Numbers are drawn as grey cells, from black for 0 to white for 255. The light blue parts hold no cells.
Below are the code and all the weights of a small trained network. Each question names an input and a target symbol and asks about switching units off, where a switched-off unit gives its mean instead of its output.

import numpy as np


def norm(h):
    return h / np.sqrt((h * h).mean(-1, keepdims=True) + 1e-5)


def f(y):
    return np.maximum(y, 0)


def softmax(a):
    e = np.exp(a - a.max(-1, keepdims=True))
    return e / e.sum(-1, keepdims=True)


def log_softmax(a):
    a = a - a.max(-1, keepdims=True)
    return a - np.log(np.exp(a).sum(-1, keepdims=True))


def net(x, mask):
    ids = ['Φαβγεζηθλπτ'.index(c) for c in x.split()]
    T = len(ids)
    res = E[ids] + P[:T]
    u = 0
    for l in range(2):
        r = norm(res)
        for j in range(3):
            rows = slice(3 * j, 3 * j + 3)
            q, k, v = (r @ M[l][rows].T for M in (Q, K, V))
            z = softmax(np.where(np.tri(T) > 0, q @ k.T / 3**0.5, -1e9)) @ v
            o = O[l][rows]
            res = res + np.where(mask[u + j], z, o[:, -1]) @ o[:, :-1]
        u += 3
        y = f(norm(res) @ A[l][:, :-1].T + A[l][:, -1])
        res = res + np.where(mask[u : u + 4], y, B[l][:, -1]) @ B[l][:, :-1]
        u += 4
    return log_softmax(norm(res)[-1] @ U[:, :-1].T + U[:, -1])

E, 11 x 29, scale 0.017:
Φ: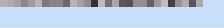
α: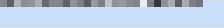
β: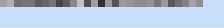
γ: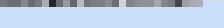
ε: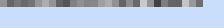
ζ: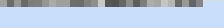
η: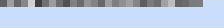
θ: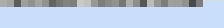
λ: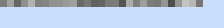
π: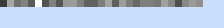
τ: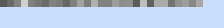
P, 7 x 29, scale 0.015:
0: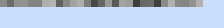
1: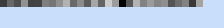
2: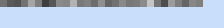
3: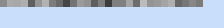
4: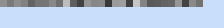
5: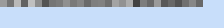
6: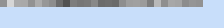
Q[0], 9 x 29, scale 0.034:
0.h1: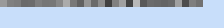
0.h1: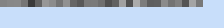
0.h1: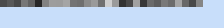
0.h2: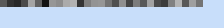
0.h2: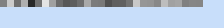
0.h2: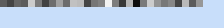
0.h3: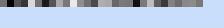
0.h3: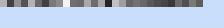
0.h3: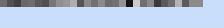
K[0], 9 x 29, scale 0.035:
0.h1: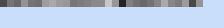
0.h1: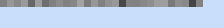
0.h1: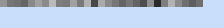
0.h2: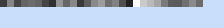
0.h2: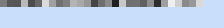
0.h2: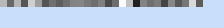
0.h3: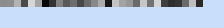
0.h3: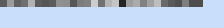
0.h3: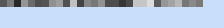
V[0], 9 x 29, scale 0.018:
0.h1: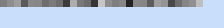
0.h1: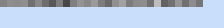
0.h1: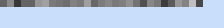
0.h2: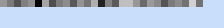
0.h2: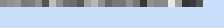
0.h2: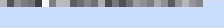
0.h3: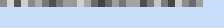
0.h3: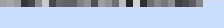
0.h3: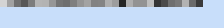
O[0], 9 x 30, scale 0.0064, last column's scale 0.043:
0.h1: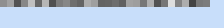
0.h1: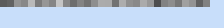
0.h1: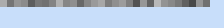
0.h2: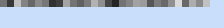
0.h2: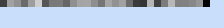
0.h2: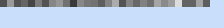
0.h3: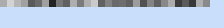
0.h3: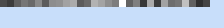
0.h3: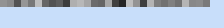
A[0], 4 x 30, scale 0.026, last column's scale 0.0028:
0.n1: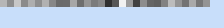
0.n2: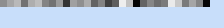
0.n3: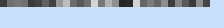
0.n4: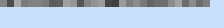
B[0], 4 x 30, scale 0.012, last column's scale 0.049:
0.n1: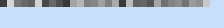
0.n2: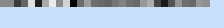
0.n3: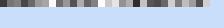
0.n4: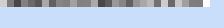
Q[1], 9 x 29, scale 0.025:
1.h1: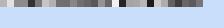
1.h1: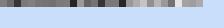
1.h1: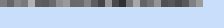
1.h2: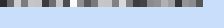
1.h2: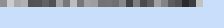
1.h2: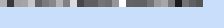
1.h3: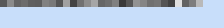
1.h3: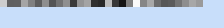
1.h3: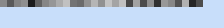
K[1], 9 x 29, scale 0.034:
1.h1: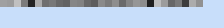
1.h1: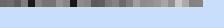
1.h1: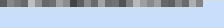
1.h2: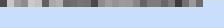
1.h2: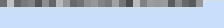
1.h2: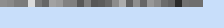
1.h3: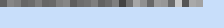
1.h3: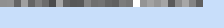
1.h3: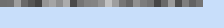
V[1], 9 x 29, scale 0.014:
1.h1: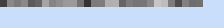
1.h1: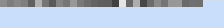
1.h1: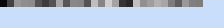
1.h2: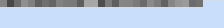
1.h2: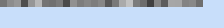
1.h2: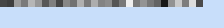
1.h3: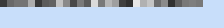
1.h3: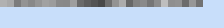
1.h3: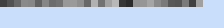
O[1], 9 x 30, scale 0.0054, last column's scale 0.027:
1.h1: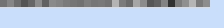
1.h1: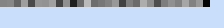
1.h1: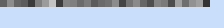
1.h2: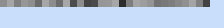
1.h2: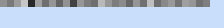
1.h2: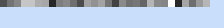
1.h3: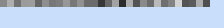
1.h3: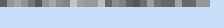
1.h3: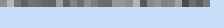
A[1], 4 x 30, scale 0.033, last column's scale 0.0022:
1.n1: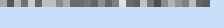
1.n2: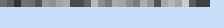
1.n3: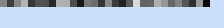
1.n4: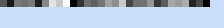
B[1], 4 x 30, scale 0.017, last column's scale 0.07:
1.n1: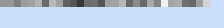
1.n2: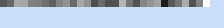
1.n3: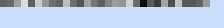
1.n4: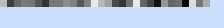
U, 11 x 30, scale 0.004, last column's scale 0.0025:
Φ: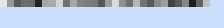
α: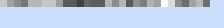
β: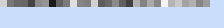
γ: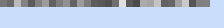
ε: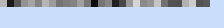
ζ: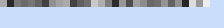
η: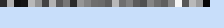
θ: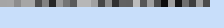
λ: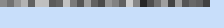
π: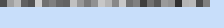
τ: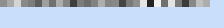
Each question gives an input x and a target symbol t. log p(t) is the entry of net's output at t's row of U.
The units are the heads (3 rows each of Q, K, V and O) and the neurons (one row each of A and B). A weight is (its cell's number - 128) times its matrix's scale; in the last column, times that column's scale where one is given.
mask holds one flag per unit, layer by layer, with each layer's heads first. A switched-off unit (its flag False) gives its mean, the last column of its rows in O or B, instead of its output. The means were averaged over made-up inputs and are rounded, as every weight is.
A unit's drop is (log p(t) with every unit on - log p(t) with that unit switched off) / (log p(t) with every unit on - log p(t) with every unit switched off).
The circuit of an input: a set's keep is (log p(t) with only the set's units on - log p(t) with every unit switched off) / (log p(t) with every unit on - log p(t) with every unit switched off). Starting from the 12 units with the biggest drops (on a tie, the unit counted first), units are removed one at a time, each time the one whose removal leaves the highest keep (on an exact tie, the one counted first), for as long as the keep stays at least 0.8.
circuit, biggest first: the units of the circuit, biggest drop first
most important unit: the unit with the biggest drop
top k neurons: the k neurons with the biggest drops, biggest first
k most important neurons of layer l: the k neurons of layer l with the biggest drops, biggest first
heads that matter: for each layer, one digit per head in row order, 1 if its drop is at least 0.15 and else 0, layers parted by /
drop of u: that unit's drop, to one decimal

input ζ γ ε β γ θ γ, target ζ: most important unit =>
0.h2
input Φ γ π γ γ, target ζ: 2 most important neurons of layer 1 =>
[1.n4; 1.n2]
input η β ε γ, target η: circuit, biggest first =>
[0.n1; 0.h2; 0.n2]
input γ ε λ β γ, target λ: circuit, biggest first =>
[0.h3; 0.n3; 1.n3; 0.n1]
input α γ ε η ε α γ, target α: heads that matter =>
001 / 000
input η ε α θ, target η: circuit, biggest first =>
[0.h2; 0.n1; 0.n2]
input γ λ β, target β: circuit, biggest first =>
[0.h2; 0.n4]
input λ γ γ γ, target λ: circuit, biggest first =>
[0.n3; 1.n3; 0.h3]
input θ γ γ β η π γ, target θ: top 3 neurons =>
[1.n1; 0.n2; 0.n3]
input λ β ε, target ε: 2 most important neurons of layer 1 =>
[1.n1; 1.n2]
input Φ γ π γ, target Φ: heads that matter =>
010 / 000
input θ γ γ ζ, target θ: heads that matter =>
011 / 000
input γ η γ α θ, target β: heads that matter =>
110 / 000
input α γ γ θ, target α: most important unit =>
0.h3
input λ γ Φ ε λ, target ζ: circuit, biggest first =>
[1.n4; 0.h2; 0.n1]
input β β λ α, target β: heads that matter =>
000 / 000
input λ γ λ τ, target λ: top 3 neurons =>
[0.n3; 1.n3; 0.n1]
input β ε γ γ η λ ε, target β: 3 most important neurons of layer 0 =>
[0.n1; 0.n4; 0.n3]
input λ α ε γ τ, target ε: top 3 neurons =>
[0.n3; 1.n1; 0.n4]
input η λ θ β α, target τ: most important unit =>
0.h3
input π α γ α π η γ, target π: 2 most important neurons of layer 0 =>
[0.n1; 0.n4]
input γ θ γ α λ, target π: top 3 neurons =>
[0.n4; 1.n2; 1.n1]
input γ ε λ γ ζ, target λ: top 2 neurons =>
[0.n3; 1.n3]
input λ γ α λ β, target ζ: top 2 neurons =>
[1.n4; 0.n3]
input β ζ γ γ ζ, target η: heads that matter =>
111 / 000
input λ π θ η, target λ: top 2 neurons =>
[0.n3; 1.n3]
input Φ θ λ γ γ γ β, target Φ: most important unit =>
0.h2
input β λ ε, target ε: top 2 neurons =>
[1.n1; 1.n2]
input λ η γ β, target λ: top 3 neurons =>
[0.n3; 1.n3; 0.n1]
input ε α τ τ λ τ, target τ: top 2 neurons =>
[0.n3; 1.n2]
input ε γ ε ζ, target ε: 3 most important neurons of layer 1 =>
[1.n1; 1.n2; 1.n4]
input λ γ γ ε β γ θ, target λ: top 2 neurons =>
[0.n3; 1.n3]
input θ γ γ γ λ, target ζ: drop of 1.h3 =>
0.0
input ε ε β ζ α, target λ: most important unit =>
0.h3
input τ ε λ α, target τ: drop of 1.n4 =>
0.1
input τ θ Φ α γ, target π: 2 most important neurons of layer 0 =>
[0.n4; 0.n3]
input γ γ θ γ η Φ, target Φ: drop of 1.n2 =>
0.2
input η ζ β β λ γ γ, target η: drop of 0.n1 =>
1.0
